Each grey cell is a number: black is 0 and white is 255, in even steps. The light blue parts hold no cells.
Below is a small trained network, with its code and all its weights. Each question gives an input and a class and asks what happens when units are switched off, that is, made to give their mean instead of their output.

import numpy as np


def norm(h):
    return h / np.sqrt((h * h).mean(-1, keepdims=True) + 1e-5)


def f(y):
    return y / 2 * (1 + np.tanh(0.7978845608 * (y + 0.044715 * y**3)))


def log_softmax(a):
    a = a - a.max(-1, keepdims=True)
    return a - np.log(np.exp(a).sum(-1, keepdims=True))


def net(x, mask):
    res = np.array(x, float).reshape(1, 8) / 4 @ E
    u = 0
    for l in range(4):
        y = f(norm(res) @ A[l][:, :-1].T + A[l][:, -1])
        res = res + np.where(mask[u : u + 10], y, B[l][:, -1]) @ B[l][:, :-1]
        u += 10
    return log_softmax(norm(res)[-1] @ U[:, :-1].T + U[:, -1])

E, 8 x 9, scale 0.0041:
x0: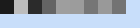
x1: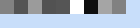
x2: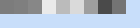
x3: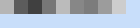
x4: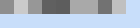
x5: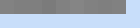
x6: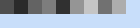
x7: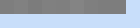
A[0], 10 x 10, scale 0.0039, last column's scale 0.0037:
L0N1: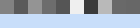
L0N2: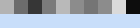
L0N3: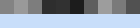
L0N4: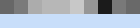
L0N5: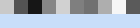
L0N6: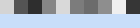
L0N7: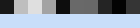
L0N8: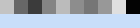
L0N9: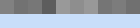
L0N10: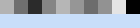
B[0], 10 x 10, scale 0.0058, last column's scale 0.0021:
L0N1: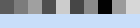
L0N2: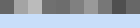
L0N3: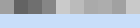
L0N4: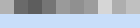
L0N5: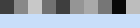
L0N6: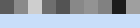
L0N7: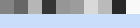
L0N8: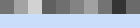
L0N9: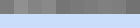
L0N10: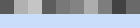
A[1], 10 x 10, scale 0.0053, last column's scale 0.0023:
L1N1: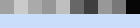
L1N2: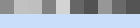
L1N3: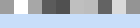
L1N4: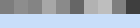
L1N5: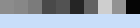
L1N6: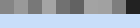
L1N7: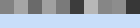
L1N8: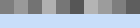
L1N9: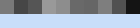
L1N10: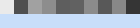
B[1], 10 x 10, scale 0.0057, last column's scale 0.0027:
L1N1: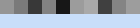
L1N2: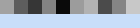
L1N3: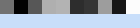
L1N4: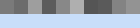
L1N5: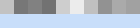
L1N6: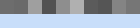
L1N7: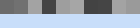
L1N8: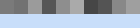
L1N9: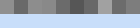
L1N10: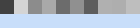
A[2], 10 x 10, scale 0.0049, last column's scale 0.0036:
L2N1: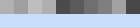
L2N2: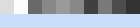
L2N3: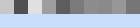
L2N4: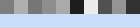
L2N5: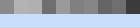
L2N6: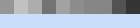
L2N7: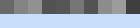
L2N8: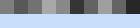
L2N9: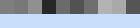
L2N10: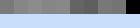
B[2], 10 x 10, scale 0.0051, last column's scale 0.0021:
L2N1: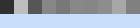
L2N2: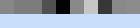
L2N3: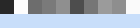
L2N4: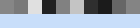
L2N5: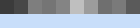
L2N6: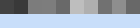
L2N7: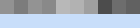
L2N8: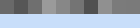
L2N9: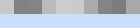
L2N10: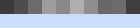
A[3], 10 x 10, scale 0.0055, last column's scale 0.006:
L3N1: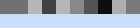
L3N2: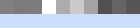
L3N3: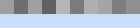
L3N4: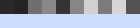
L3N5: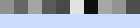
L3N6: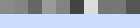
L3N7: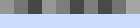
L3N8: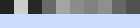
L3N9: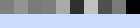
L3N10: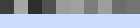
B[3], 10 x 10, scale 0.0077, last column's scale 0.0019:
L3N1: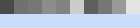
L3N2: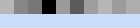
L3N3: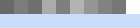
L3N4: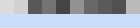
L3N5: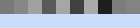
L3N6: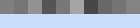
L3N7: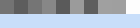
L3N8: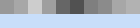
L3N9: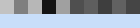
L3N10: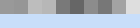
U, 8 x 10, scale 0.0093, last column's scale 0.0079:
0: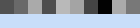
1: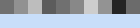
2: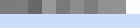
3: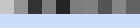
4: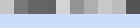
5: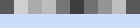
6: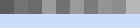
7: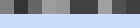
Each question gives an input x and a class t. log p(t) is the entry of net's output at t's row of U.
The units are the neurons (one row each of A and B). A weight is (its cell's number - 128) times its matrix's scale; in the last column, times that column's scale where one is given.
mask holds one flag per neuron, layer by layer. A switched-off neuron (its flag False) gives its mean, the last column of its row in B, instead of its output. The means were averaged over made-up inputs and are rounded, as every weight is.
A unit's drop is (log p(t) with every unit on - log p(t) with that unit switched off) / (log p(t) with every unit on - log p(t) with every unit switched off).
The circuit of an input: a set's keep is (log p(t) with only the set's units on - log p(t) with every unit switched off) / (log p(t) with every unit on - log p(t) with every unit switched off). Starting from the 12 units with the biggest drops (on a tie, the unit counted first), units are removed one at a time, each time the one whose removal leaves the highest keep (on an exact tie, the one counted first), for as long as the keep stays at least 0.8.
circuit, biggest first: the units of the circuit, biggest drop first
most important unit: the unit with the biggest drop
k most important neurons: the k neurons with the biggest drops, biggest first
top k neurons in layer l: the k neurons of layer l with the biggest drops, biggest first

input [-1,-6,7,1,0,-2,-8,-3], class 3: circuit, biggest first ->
(L1N2; L1N1; L2N2)
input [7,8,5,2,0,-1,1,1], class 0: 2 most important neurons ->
(L2N3; L3N5)
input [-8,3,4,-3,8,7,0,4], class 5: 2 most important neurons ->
(L1N10; L2N3)
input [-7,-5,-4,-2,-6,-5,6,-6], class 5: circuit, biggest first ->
(L1N10; L1N3; L2N3)
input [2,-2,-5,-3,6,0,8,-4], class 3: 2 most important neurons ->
(L3N4; L0N4)
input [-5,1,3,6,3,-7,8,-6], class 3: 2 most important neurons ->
(L3N4; L0N7)
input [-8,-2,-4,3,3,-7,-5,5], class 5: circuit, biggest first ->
(L1N10)
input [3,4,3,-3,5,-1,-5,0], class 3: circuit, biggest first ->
(L1N2; L2N2)
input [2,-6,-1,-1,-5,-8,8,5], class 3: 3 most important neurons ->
(L3N4; L0N1; L1N3)
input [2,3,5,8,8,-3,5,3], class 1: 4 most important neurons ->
(L0N5; L0N6; L0N10; L0N8)
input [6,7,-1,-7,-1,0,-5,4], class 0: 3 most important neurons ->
(L0N1; L2N3; L3N5)
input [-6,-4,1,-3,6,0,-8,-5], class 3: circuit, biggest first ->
(L1N1; L1N2)
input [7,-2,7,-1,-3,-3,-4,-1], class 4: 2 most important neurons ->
(L3N2; L2N3)
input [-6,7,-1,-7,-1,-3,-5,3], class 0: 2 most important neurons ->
(L0N1; L3N5)
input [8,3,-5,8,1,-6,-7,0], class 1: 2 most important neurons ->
(L0N5; L0N6)
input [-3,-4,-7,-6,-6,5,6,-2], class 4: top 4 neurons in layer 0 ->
(L0N5; L0N3; L0N6; L0N1)
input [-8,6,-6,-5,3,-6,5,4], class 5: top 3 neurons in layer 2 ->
(L2N3; L2N4; L2N1)
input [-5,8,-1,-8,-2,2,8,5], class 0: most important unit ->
L0N1
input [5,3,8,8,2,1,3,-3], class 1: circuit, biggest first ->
(L0N5; L0N6; L0N10; L0N8)
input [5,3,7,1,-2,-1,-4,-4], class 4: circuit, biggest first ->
(L3N2)
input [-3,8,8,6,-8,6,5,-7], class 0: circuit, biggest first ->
(L3N5; L0N1)
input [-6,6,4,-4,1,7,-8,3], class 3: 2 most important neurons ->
(L1N2; L1N1)
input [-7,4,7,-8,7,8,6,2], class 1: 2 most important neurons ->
(L0N7; L1N2)
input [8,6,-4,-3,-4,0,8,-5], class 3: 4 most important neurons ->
(L3N4; L2N3; L1N3; L1N10)
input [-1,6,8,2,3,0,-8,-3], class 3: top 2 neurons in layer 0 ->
(L0N3; L0N7)
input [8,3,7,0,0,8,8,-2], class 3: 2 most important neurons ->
(L3N4; L2N3)
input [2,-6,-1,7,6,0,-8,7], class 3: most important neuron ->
(L1N2)
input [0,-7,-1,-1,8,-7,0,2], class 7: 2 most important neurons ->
(L1N3; L0N1)
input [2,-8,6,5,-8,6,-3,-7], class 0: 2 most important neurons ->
(L1N3; L2N4)
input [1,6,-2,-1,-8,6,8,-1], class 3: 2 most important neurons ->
(L3N4; L1N3)
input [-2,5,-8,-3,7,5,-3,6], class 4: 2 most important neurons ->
(L1N5; L2N9)
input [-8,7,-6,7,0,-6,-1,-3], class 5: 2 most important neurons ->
(L2N3; L1N10)
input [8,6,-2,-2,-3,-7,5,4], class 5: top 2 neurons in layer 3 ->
(L3N8; L3N10)
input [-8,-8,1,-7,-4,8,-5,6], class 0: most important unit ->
L2N4
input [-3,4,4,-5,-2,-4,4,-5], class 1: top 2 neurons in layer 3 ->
(L3N7; L3N1)
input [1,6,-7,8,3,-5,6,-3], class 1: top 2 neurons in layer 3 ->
(L3N5; L3N7)
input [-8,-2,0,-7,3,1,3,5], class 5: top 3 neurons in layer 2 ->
(L2N3; L2N1; L2N2)
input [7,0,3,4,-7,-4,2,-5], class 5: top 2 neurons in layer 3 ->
(L3N8; L3N10)
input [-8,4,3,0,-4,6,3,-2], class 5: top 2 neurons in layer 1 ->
(L1N3; L1N10)
